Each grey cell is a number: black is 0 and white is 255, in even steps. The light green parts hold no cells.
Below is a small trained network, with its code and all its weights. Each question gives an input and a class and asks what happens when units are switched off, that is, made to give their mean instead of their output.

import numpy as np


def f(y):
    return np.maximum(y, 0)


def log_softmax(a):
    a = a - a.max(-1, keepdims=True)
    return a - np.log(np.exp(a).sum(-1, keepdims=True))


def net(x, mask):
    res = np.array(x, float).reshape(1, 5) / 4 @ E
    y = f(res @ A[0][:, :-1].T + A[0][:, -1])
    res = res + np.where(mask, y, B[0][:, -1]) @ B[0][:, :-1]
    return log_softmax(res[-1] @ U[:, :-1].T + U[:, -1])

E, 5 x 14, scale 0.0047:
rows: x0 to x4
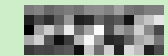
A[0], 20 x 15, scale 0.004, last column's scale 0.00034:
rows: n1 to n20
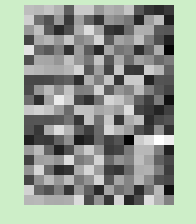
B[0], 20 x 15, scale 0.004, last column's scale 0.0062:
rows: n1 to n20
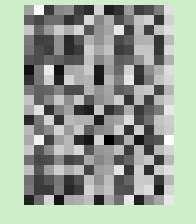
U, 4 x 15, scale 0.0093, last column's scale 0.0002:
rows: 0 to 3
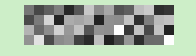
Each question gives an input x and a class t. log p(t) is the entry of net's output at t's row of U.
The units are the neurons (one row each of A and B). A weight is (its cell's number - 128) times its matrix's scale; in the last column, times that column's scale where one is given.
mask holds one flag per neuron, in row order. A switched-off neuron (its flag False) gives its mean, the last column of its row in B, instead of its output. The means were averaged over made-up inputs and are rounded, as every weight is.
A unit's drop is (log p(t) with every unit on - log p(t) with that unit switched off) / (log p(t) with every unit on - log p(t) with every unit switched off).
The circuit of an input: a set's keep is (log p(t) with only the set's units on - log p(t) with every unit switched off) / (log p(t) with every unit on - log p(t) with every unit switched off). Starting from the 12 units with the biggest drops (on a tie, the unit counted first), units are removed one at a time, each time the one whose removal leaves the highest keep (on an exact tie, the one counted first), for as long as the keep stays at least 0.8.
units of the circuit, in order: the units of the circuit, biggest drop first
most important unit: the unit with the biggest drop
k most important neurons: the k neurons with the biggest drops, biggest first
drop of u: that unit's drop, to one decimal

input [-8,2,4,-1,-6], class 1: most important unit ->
n20
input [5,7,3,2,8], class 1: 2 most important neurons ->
(n8; n12)
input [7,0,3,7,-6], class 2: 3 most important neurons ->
(n17; n3; n15)
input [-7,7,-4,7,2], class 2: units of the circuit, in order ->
(n17; n3)
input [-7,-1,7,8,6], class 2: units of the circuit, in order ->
(n3; n17)
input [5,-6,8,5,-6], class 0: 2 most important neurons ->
(n4; n18)
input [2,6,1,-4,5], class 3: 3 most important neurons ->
(n14; n20; n7)
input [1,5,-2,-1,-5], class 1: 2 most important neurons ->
(n20; n7)
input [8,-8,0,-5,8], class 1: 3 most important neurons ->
(n8; n12; n14)
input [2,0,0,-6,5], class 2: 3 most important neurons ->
(n10; n13; n20)
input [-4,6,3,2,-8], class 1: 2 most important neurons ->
(n20; n7)
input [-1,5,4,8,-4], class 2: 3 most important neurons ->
(n17; n3; n15)
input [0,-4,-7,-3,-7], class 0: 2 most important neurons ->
(n5; n19)
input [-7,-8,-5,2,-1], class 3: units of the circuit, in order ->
(n1)
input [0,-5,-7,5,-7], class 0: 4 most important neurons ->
(n5; n19; n2; n8)
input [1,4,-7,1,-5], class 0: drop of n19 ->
0.2
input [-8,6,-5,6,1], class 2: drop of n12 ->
0.0
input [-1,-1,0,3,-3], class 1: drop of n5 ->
0.1
